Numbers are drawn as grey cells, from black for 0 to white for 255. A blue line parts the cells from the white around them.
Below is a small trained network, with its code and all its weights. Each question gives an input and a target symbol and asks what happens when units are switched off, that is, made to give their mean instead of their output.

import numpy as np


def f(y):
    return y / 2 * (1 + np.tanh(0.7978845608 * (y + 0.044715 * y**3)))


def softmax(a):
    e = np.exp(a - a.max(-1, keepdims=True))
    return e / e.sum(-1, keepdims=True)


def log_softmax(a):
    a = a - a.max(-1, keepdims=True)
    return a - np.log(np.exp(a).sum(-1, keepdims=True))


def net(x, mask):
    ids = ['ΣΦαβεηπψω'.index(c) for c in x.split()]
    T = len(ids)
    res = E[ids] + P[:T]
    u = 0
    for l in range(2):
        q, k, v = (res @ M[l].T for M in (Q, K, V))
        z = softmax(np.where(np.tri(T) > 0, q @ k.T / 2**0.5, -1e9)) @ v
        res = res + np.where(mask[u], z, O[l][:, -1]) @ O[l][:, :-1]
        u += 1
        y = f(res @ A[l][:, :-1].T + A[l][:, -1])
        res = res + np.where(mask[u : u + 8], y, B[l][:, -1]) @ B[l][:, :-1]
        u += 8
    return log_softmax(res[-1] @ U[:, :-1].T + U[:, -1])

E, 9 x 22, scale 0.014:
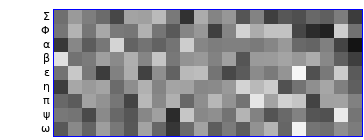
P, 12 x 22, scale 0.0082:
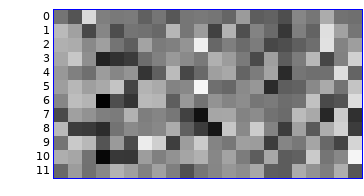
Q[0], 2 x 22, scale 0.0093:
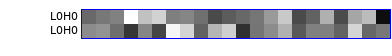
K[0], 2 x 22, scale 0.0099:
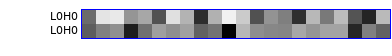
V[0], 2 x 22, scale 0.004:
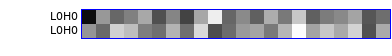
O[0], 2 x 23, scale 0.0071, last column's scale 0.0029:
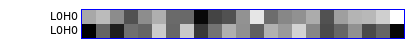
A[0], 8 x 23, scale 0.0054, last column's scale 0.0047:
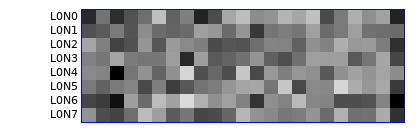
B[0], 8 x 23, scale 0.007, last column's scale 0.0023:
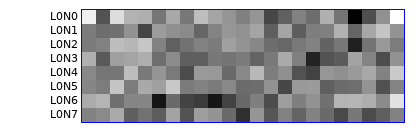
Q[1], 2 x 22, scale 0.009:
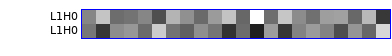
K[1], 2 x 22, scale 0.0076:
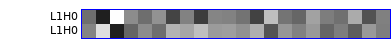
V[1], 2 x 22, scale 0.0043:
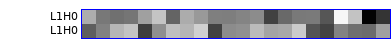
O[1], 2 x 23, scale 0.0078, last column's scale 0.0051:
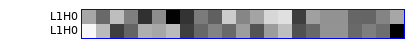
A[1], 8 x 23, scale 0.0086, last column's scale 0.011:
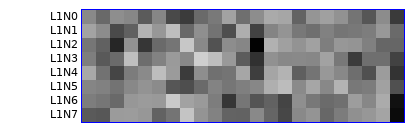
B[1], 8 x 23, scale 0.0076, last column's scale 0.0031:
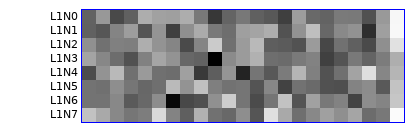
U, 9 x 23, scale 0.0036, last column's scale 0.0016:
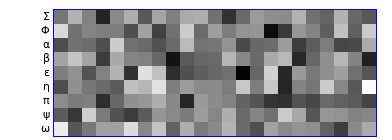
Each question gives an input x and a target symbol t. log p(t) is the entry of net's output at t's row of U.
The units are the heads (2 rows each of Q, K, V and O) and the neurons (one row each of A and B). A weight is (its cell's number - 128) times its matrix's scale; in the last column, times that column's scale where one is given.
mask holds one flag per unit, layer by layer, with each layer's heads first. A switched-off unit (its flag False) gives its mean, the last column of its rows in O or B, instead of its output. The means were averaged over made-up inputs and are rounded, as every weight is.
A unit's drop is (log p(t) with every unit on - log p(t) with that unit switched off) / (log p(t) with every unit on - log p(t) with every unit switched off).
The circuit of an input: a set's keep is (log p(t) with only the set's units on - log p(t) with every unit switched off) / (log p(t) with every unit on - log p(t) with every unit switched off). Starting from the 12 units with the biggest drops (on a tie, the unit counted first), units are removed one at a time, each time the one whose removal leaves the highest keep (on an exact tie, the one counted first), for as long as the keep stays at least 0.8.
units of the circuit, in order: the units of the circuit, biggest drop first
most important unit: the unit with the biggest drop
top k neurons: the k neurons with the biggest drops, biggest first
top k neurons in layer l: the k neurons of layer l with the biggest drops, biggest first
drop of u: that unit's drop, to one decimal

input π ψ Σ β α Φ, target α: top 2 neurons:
[L1N2 L1N1]
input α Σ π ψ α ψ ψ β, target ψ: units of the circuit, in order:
[L1H0 L0H0]
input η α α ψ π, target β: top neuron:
[L1N4]
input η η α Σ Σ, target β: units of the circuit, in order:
[L0H0 L1H0 L1N4 L0N0]
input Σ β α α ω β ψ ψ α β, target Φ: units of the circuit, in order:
[L0H0 L1H0]
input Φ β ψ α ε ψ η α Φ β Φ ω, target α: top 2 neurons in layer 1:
[L1N2 L1N6]
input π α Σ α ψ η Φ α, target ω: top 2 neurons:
[L0N0 L1N1]
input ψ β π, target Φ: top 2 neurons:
[L1N7 L1N6]
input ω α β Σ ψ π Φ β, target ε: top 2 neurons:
[L0N6 L0N0]
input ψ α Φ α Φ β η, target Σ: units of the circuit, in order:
[L1N6 L1H0 L0H0 L1N7]
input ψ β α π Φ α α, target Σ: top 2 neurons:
[L1N6 L1N7]
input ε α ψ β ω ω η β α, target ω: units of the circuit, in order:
[L0H0 L0N0 L1N7 L1H0]
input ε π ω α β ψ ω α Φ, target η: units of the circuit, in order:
[L1H0 L1N7 L0H0]
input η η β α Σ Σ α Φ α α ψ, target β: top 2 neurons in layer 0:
[L0N0 L0N6]
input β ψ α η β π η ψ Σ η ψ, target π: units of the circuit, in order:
[L1N3 L0H0 L1N0 L1H0]
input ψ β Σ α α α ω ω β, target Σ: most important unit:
L1N6
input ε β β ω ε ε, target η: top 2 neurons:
[L1N7 L1N6]
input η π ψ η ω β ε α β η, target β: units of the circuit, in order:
[L0H0 L1N4 L1H0]
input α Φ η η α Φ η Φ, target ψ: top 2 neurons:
[L1N0 L1N7]
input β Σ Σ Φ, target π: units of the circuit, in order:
[L0H0 L1N3 L1H0 L1N0]
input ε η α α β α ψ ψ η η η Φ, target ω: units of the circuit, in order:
[L0N0 L0H0]
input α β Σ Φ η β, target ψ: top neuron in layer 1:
[L1N0]
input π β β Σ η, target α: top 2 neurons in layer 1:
[L1N2 L1N1]
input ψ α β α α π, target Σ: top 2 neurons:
[L1N6 L1N7]
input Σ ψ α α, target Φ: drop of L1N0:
0.1
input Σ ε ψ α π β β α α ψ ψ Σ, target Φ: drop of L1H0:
0.2
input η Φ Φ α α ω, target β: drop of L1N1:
0.2
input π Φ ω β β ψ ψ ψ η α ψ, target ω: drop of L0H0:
0.8
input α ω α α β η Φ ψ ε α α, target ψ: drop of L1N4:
0.0
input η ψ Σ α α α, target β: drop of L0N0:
0.2
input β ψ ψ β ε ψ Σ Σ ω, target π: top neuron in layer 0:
[L0N6]
